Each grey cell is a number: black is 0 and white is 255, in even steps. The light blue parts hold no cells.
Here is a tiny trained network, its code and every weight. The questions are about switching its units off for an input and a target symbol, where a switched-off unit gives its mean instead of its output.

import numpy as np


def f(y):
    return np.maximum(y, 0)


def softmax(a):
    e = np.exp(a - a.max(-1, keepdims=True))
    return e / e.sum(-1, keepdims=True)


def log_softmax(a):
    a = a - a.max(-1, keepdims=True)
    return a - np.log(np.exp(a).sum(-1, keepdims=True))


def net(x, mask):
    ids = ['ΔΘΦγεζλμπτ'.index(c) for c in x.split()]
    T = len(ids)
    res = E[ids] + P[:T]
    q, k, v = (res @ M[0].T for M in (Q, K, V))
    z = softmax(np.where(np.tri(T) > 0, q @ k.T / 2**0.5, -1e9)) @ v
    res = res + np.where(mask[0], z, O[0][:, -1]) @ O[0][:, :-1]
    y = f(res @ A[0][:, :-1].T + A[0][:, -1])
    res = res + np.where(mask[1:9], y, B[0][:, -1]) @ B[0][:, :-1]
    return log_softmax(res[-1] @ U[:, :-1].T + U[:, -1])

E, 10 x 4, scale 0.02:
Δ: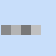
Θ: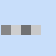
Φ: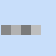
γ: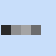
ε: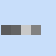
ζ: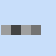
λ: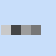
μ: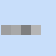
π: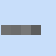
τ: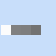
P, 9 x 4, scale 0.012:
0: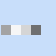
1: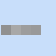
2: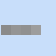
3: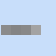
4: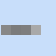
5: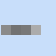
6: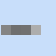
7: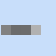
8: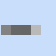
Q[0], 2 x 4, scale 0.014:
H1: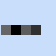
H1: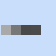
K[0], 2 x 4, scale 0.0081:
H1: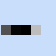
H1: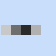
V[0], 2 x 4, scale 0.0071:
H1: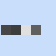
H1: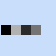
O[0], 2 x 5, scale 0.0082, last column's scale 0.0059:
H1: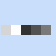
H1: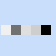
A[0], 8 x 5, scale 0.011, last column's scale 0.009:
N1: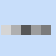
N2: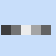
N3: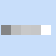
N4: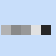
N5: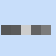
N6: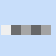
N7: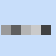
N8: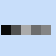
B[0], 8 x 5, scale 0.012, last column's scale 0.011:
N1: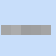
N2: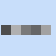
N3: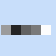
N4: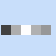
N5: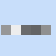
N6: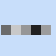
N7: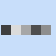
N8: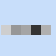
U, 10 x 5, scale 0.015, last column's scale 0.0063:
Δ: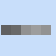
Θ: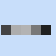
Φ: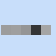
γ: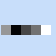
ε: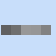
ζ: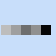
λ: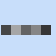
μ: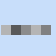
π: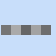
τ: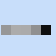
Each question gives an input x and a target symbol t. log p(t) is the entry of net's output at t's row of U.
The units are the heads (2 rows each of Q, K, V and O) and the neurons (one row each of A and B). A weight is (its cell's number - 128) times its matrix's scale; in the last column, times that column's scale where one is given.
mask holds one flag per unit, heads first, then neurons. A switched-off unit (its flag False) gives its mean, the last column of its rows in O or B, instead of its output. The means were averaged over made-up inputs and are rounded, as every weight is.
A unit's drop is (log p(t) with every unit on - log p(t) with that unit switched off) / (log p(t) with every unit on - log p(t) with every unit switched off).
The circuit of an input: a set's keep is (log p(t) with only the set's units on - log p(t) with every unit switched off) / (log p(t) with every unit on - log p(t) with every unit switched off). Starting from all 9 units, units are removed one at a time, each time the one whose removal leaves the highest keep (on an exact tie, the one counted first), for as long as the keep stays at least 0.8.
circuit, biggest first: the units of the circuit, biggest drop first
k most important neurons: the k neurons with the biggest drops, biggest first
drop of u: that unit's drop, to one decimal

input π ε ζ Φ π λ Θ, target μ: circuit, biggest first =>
[N3, H1, N1, N6]
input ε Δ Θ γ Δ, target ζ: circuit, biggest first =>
[H1, N1]
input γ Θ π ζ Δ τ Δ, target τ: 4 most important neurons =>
[N4, N1, N6, N7]
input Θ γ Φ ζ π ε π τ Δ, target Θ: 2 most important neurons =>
[N7, N4]
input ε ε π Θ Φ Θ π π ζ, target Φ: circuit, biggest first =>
[N6, H1]
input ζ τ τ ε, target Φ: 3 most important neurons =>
[N8, N3, N5]
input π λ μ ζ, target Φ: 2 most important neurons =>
[N3, N8]
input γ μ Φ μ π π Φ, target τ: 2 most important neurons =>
[N4, N1]
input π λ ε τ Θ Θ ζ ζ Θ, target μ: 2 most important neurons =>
[N3, N1]
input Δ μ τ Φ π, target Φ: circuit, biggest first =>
[N8]
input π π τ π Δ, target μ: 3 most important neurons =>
[N3, N1, N4]
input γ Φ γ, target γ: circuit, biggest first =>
[H1, N3, N4]
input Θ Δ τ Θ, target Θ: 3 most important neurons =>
[N7, N4, N2]
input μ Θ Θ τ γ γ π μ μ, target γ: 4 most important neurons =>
[N3, N1, N6, N5]
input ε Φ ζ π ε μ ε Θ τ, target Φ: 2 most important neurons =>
[N6, N3]
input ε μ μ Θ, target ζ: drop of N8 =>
-0.1
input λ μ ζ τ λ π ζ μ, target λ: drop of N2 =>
-0.1
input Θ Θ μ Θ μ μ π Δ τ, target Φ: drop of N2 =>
0.0
